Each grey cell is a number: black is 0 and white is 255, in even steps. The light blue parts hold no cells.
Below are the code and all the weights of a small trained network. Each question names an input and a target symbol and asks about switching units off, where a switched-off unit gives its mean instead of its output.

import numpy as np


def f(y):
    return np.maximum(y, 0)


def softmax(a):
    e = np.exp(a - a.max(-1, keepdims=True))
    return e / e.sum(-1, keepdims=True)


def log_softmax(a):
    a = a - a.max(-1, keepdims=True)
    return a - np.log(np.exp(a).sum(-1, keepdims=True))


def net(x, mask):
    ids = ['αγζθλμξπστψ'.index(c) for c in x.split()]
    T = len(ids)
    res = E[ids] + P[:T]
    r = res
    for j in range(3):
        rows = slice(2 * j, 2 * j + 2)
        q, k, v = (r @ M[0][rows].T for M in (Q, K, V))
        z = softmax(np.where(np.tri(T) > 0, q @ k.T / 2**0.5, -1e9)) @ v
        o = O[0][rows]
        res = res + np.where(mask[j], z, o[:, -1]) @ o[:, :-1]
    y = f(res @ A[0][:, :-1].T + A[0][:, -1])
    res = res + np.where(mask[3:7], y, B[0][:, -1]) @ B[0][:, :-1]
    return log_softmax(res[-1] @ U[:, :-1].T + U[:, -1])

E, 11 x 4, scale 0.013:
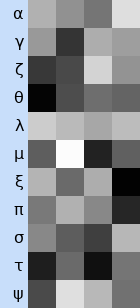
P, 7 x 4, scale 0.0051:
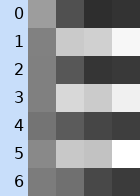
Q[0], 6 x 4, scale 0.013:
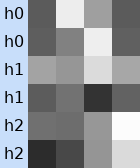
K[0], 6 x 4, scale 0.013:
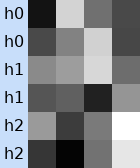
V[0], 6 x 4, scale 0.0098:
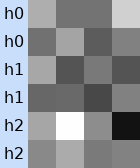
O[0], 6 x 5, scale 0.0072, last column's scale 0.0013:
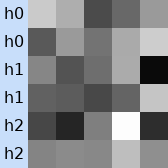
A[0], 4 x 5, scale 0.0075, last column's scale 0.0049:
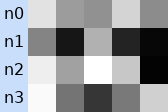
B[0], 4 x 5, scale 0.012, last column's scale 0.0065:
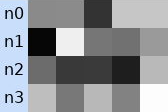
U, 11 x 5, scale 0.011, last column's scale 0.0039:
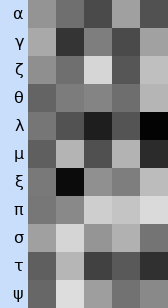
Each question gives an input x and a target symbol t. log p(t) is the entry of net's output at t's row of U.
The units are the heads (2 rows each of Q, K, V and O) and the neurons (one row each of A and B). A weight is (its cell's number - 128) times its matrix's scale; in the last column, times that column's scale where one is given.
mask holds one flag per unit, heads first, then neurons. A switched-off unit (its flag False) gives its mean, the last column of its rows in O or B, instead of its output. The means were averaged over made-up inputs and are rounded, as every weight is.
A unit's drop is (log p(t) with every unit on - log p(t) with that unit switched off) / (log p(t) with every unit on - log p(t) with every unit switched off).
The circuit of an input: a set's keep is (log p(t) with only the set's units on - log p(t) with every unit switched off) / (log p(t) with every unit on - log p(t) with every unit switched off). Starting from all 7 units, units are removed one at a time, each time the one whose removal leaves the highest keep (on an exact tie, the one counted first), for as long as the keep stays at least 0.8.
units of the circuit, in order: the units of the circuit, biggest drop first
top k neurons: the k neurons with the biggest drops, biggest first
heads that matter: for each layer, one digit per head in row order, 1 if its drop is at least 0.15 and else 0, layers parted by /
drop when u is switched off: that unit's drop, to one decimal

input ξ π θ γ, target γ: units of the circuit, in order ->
n2, h2, h1
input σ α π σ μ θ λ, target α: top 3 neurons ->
n0, n2, n1
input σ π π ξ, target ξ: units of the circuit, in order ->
h2, h1, n2
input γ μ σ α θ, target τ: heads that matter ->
001
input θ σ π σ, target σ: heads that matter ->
101
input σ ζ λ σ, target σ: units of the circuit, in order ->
h2, n2, h0, n3
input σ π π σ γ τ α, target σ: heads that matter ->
101
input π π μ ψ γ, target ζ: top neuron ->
n0
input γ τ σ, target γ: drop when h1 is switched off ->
0.1
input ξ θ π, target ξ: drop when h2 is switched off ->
1.0
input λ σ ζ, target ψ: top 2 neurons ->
n1, n2
